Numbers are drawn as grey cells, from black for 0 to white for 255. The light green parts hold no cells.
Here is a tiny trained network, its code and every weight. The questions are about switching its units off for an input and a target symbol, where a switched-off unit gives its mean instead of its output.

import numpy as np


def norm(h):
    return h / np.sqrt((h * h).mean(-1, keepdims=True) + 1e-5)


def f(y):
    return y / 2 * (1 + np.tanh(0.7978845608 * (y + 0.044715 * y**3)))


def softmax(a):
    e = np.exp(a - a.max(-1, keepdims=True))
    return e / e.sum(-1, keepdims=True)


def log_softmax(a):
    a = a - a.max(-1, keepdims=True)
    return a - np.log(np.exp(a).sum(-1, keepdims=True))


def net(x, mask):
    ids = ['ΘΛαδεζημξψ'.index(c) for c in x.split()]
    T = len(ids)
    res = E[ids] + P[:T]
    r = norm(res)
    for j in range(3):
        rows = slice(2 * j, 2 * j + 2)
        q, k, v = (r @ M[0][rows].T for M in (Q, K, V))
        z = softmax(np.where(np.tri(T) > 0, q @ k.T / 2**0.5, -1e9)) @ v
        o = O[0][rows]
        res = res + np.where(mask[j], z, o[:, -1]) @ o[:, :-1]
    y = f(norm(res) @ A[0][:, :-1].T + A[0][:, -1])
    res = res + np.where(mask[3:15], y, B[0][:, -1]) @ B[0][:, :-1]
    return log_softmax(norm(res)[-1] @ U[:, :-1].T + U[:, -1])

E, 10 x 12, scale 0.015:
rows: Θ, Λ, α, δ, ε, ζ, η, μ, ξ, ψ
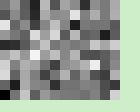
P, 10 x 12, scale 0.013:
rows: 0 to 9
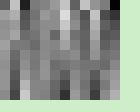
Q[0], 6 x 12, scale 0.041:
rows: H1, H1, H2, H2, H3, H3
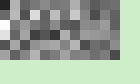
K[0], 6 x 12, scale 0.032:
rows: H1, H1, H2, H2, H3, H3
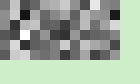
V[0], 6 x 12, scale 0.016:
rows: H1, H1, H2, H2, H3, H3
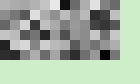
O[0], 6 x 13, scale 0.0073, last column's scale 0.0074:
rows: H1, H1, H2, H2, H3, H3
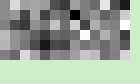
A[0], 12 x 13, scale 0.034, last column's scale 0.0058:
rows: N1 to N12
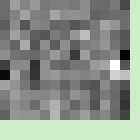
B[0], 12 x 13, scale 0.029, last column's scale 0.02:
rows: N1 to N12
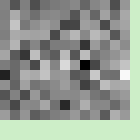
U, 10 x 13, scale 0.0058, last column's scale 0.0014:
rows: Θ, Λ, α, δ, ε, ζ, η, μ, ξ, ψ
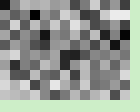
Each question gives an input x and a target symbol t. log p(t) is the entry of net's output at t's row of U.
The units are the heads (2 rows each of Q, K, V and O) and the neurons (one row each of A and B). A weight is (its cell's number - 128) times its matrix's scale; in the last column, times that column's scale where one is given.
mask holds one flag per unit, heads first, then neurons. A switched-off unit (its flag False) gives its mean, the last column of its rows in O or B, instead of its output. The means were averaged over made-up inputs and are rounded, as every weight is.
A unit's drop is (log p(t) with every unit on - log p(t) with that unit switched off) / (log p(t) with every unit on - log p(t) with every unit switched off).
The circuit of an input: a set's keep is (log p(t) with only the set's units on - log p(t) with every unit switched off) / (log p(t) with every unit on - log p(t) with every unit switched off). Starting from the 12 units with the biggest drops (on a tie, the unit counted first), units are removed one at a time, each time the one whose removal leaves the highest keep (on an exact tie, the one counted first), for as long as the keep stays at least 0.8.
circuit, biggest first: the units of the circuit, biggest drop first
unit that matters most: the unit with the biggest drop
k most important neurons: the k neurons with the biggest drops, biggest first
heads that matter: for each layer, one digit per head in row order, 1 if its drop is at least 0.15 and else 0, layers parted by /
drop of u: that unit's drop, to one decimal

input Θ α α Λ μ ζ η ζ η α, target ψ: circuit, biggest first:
H2; N4; H1
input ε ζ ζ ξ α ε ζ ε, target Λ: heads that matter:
001
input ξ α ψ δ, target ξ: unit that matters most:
N8
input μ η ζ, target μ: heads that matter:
100
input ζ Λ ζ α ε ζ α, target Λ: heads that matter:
101
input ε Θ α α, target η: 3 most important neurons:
N11; N8; N7
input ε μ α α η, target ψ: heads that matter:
110
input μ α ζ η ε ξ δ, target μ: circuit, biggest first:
H1; N6; N8
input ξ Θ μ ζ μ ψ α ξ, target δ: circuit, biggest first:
H3; N8; N7
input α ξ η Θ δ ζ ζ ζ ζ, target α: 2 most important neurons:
N8; N10
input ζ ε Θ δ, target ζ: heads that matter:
100
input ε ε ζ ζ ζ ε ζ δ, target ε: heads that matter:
010
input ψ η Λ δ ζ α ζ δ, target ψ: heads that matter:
000
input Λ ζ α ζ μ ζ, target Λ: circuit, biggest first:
N8
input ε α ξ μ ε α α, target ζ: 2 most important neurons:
N5; N8
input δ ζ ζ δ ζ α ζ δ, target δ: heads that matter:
101
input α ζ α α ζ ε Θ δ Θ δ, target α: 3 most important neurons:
N8; N10; N7
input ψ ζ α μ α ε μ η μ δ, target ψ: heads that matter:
001
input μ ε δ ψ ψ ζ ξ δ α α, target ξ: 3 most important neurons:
N8; N7; N2
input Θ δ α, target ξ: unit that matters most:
H3
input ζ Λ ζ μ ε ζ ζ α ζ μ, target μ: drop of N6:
0.1
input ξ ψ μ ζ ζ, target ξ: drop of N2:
0.2
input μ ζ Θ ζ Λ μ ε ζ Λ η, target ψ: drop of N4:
0.3
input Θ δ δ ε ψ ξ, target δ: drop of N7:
0.2
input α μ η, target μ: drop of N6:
0.1
